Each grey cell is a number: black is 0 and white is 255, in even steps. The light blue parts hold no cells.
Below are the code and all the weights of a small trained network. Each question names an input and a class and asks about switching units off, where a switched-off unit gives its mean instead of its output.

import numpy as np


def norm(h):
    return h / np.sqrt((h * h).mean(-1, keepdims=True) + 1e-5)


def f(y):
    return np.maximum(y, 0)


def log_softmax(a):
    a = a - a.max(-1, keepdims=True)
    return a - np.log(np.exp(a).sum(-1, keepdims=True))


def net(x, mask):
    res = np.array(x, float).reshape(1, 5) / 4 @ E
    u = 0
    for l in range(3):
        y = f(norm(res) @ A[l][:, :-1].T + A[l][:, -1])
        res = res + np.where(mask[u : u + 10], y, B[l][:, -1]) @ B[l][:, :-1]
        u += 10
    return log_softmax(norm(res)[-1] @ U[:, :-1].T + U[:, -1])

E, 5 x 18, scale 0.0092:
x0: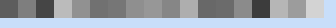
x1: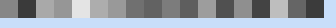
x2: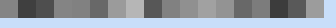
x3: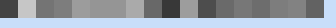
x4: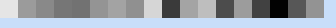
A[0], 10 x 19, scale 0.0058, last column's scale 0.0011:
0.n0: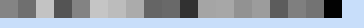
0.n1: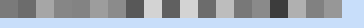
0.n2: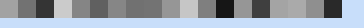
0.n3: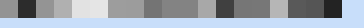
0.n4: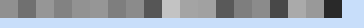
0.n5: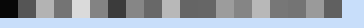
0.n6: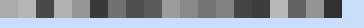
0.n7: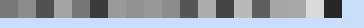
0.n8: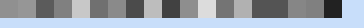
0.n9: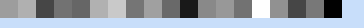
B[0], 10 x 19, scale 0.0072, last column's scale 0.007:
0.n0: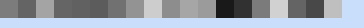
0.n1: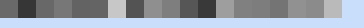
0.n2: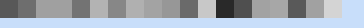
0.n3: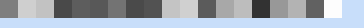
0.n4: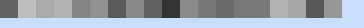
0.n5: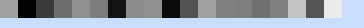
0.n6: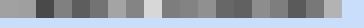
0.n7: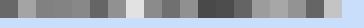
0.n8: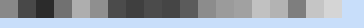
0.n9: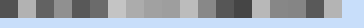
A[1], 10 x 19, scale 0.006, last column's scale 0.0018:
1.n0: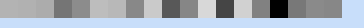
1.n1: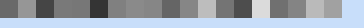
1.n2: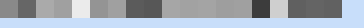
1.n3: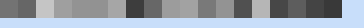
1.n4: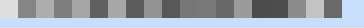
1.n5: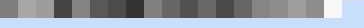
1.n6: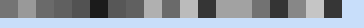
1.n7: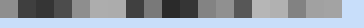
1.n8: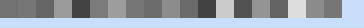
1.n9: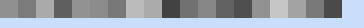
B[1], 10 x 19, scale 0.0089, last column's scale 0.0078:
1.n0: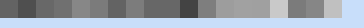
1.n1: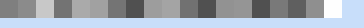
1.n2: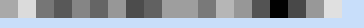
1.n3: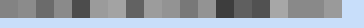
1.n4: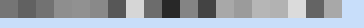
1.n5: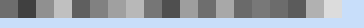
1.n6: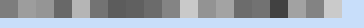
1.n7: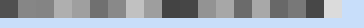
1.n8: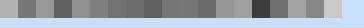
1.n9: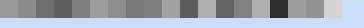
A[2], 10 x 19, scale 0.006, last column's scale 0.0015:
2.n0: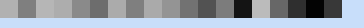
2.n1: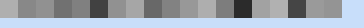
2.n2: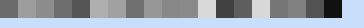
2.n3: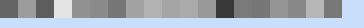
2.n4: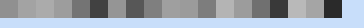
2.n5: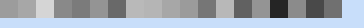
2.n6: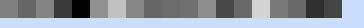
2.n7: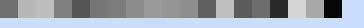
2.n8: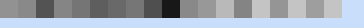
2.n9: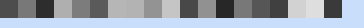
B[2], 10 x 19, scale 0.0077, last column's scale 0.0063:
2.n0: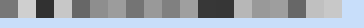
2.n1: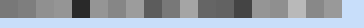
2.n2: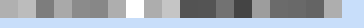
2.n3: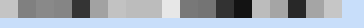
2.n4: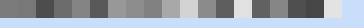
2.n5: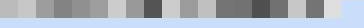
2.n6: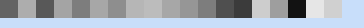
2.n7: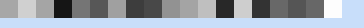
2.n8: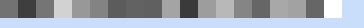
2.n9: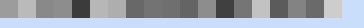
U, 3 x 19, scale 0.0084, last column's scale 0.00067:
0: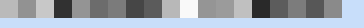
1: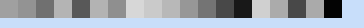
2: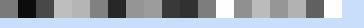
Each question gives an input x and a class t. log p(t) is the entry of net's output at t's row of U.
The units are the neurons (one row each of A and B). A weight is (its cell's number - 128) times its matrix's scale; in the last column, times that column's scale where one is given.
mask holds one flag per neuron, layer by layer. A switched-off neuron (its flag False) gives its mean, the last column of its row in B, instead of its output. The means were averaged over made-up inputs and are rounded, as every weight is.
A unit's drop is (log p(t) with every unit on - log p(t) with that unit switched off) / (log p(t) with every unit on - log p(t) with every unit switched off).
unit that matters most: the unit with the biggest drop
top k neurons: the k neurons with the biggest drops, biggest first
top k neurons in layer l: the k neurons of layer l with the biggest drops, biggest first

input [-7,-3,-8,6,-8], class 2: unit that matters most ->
0.n5
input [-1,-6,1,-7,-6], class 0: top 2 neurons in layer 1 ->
[1.n1 1.n0]
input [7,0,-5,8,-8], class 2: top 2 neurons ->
[0.n5 0.n0]
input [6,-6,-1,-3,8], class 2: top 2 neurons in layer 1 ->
[1.n0 1.n4]
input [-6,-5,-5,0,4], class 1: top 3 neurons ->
[0.n9 0.n3 0.n0]
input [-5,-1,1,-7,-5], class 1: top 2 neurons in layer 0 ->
[0.n9 0.n8]
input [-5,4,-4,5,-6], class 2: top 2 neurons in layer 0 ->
[0.n5 0.n2]
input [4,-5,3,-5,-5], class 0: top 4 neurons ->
[0.n8 1.n1 1.n0 2.n7]
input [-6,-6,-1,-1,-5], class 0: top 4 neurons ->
[1.n8 0.n2 1.n1 2.n7]
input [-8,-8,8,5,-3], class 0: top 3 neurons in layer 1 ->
[1.n1 1.n8 1.n6]
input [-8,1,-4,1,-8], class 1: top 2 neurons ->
[2.n6 0.n9]
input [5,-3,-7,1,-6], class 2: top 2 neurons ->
[0.n5 0.n0]
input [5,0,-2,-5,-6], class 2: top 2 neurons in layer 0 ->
[0.n5 0.n0]
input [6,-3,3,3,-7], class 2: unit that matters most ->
0.n5
